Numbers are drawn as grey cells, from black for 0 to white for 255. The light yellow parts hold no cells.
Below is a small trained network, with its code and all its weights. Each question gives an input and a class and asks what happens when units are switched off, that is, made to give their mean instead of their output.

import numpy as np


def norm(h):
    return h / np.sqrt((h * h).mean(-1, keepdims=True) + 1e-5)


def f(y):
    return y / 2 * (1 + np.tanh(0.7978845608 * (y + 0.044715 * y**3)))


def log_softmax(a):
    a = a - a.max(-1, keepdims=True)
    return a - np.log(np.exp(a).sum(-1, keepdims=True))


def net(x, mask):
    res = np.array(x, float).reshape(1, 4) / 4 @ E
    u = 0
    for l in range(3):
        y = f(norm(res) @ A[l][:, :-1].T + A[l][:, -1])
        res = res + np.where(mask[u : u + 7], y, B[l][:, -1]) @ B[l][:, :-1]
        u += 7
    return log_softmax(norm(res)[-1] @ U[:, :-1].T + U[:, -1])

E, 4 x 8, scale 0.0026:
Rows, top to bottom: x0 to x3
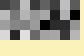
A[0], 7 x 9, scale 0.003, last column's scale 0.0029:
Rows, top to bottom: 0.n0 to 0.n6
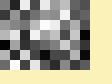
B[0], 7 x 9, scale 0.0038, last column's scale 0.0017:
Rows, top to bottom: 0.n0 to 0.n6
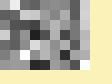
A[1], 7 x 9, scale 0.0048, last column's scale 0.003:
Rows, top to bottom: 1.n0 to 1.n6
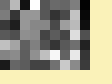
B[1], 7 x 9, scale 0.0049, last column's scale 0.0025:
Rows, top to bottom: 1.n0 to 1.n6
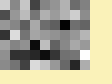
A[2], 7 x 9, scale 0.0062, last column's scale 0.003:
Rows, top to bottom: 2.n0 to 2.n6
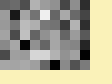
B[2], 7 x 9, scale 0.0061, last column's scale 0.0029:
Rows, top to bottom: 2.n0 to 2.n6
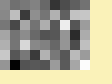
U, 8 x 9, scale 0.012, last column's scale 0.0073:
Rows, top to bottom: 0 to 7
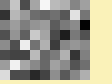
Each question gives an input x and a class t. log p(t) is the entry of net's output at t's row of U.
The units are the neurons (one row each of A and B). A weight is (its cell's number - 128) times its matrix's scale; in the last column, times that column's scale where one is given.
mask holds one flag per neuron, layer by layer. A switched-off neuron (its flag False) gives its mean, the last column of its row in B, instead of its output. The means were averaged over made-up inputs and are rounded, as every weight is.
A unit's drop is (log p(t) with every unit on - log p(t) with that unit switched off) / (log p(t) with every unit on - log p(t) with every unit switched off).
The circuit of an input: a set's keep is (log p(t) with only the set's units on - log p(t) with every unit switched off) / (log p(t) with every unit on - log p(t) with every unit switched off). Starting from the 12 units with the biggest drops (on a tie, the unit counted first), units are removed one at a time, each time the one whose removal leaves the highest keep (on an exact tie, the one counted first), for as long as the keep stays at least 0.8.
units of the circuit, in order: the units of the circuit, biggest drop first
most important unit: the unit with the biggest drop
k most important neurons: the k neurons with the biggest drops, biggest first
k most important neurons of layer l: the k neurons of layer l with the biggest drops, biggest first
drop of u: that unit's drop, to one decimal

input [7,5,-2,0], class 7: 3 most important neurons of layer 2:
(2.n6; 2.n1; 2.n2)
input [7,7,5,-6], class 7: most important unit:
2.n6
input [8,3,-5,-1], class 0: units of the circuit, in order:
(1.n5; 2.n1)
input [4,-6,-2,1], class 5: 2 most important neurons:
(1.n5; 1.n6)
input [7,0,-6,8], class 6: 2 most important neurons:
(2.n6; 0.n0)
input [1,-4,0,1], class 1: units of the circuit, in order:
(1.n3; 2.n6)
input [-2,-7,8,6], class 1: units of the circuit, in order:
(1.n3; 2.n6)
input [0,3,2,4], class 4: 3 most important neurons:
(0.n5; 2.n2; 1.n5)
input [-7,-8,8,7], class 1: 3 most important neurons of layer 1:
(1.n3; 1.n1; 1.n6)
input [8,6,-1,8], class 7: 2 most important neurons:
(2.n1; 2.n6)
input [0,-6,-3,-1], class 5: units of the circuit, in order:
(0.n5; 1.n6; 2.n1)
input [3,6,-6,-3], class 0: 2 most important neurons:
(1.n5; 2.n1)
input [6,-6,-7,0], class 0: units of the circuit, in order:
(2.n6; 1.n6)
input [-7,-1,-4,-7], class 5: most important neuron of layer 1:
(1.n5)
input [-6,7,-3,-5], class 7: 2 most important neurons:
(2.n6; 1.n6)
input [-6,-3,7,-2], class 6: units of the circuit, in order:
(2.n6; 2.n4)
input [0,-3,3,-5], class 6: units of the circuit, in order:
(1.n5; 2.n4)
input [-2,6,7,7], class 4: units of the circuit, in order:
(2.n2; 1.n5)
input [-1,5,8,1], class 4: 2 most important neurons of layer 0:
(0.n5; 0.n0)
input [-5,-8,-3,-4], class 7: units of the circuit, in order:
(1.n5)
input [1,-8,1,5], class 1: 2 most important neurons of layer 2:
(2.n6; 2.n5)
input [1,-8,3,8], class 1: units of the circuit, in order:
(1.n3; 2.n6)
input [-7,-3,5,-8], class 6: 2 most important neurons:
(1.n5; 2.n6)
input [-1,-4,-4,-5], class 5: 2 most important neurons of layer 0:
(0.n0; 0.n3)
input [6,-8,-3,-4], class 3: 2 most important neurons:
(1.n2; 2.n0)
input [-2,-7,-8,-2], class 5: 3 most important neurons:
(1.n5; 2.n5; 2.n6)
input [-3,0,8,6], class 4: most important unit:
2.n2
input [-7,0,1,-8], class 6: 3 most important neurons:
(1.n5; 2.n6; 0.n6)
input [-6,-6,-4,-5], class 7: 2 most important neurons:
(1.n5; 0.n3)
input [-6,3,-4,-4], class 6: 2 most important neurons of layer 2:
(2.n4; 2.n6)
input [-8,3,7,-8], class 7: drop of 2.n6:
0.1
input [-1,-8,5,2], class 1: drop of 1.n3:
0.4
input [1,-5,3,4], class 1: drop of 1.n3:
0.4
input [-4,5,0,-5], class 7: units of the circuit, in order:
(2.n6)
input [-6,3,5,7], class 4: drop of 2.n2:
0.3
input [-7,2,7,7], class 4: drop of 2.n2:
0.3
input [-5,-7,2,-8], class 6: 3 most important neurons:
(2.n6; 2.n4; 1.n0)
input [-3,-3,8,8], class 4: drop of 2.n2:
0.5
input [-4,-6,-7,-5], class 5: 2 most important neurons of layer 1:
(1.n5; 1.n4)
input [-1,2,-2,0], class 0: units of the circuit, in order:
(1.n5)
